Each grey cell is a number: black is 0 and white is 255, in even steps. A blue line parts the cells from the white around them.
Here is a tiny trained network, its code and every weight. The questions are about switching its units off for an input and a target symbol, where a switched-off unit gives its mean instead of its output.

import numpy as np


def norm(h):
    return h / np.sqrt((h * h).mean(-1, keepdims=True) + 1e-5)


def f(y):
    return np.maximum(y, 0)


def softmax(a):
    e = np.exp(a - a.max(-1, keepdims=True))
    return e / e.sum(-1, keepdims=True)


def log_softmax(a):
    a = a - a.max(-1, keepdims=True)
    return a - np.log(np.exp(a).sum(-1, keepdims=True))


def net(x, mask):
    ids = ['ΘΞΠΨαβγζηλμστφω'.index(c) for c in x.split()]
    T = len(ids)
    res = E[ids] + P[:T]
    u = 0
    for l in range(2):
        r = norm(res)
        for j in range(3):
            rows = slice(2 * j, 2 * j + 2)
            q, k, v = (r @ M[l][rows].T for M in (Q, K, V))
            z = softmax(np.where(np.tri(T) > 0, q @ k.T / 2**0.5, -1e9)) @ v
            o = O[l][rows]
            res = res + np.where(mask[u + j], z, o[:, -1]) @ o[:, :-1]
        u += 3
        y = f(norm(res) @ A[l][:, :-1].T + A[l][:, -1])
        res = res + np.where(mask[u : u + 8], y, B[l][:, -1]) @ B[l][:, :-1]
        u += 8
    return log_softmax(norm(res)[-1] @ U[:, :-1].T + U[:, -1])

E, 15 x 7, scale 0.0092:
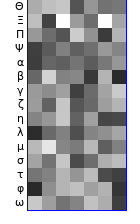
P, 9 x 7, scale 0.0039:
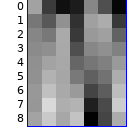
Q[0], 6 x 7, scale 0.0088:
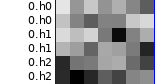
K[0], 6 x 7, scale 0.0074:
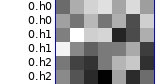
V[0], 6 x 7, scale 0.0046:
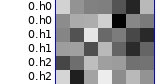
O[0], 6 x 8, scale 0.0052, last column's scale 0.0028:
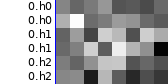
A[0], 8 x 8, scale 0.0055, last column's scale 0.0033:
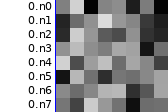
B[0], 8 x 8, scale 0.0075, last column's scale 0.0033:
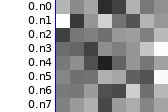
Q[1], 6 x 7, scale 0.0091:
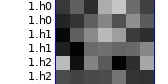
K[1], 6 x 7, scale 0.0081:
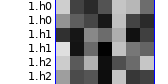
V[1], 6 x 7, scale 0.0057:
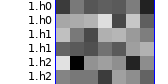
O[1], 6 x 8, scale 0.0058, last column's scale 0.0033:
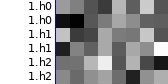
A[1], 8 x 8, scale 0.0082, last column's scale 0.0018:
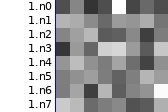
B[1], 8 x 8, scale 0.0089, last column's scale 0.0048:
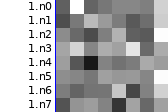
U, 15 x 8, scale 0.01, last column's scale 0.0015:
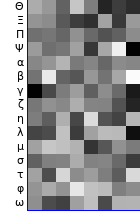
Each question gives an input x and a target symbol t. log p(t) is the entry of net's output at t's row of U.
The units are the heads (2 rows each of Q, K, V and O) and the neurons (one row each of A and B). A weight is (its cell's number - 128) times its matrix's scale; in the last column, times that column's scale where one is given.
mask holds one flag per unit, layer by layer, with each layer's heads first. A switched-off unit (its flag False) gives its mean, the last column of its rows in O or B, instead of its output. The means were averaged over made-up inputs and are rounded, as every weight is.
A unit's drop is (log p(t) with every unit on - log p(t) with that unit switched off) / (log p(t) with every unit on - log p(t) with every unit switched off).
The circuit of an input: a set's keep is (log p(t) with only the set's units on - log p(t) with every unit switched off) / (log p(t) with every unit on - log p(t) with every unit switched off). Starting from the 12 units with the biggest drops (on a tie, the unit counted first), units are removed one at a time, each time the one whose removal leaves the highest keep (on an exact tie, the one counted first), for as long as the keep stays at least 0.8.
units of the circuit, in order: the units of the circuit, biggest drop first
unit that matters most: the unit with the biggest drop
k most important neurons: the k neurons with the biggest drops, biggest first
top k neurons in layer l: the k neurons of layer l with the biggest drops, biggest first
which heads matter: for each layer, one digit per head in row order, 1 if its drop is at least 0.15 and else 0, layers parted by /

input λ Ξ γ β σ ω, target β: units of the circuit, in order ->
1.h2, 1.n0
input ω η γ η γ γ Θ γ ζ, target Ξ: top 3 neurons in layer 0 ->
0.n4, 0.n5, 0.n1
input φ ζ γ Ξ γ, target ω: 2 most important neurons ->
1.n6, 0.n4
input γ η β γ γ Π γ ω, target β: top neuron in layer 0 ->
0.n3
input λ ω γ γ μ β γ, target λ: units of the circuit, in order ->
1.h0, 0.h1
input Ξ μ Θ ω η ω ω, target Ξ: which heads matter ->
001 / 000
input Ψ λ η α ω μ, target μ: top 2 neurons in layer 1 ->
1.n7, 1.n1
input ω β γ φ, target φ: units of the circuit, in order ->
0.n1, 0.h0
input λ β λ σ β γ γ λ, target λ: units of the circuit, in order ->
0.h2, 1.n0
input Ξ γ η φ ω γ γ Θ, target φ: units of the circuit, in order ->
0.n1, 1.h2, 0.h1
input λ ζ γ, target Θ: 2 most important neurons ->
0.n3, 1.n2
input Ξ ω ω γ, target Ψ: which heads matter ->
010 / 010
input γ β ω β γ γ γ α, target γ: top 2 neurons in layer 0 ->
0.n5, 0.n3
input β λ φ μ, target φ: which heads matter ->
000 / 001
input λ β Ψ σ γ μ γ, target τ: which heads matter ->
010 / 110
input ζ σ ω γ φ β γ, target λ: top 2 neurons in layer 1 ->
1.n0, 1.n3
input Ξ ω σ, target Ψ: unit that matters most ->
1.n2
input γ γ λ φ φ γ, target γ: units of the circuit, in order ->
1.h0, 0.n1
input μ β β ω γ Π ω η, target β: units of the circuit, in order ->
1.h2, 0.h0
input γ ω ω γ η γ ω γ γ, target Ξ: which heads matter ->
110 / 100
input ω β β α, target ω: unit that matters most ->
0.h0
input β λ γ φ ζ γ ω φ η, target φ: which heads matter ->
110 / 000
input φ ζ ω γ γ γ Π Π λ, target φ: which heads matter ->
000 / 000
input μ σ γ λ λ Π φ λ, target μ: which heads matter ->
111 / 100
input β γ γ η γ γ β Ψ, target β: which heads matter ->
100 / 001
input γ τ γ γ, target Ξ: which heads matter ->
011 / 010
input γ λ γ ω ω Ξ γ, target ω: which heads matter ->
101 / 100
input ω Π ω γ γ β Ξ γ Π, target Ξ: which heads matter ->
010 / 000
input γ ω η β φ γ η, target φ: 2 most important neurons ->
0.n1, 0.n2
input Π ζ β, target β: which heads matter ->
000 / 001
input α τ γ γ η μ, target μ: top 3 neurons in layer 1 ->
1.n7, 1.n1, 1.n4
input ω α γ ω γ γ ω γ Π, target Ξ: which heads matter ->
110 / 100
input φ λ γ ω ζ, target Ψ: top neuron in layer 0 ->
0.n5
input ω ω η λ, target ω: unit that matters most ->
0.h0
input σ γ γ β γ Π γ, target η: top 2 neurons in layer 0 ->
0.n3, 0.n2
